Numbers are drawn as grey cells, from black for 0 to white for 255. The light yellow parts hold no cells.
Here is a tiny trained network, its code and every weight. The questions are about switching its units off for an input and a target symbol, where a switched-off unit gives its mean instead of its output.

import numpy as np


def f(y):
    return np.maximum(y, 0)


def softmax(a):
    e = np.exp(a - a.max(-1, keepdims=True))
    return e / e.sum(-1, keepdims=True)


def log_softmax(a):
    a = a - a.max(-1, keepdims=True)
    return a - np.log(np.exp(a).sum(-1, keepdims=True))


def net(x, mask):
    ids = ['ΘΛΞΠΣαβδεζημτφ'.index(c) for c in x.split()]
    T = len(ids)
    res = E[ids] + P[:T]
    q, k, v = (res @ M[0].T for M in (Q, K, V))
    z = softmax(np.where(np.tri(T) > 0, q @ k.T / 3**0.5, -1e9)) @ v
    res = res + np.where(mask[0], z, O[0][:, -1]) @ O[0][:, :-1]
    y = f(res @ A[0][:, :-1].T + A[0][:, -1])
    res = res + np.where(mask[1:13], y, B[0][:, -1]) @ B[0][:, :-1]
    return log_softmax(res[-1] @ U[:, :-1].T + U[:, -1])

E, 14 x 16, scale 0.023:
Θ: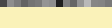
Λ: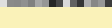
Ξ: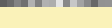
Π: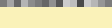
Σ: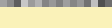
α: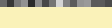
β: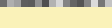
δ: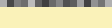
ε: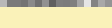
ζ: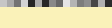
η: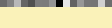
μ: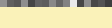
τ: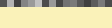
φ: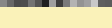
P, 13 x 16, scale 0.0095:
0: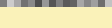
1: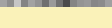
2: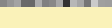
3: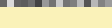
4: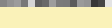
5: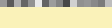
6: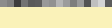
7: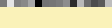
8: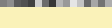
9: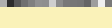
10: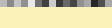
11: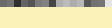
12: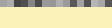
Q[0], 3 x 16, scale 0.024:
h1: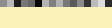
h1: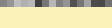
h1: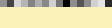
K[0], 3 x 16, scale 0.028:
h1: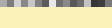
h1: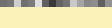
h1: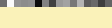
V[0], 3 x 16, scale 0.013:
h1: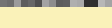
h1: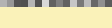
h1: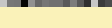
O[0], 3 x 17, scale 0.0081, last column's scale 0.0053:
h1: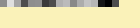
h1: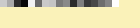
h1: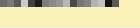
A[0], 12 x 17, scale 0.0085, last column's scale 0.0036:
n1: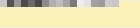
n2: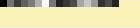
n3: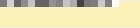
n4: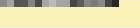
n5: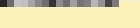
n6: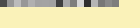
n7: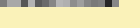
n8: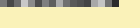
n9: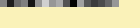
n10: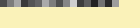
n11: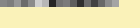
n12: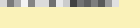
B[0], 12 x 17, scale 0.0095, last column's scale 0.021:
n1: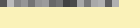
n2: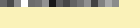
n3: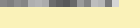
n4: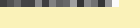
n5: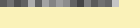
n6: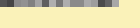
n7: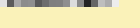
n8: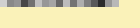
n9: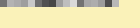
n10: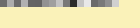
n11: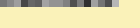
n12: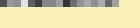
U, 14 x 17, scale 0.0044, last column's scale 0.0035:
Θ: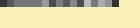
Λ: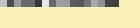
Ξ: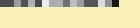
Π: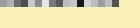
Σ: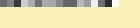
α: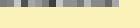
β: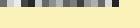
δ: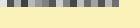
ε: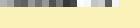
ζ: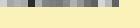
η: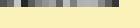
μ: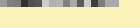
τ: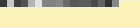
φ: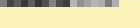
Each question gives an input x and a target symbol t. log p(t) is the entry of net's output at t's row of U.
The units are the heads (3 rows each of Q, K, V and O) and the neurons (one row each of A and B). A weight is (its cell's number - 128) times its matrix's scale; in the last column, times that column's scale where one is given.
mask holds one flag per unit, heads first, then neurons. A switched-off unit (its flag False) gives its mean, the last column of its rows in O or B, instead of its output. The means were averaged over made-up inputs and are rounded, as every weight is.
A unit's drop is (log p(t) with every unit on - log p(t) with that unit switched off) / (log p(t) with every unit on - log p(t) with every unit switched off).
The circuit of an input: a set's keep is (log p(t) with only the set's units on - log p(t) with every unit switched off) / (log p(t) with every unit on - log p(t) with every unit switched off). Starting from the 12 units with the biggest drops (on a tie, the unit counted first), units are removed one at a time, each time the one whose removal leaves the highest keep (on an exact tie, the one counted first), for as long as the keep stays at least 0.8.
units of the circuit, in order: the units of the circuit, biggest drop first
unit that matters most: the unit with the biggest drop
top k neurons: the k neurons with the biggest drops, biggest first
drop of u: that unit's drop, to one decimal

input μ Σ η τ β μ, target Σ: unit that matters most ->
n4
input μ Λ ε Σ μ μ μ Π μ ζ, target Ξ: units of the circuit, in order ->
[h1 n11]
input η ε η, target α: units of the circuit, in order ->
[h1 n5]
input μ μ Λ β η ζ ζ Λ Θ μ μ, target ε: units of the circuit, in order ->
[n4 n10]
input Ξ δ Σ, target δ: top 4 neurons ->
[n7 n10 n9 n5]
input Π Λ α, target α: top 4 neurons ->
[n9 n7 n5 n3]
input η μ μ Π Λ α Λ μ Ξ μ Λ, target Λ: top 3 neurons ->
[n11 n12 n8]
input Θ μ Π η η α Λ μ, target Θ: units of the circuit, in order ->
[h1 n5]
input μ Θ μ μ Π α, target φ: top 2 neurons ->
[n4 n7]
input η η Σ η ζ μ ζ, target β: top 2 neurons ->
[n7 n11]
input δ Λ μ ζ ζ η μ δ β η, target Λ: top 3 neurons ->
[n5 n7 n9]
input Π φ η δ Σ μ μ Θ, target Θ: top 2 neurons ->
[n2 n4]
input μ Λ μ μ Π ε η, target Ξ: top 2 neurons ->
[n4 n8]
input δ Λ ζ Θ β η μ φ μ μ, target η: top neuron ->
[n8]
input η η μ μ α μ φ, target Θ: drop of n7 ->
0.3
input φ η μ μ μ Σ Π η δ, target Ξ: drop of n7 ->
-0.1
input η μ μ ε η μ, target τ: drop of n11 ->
0.2
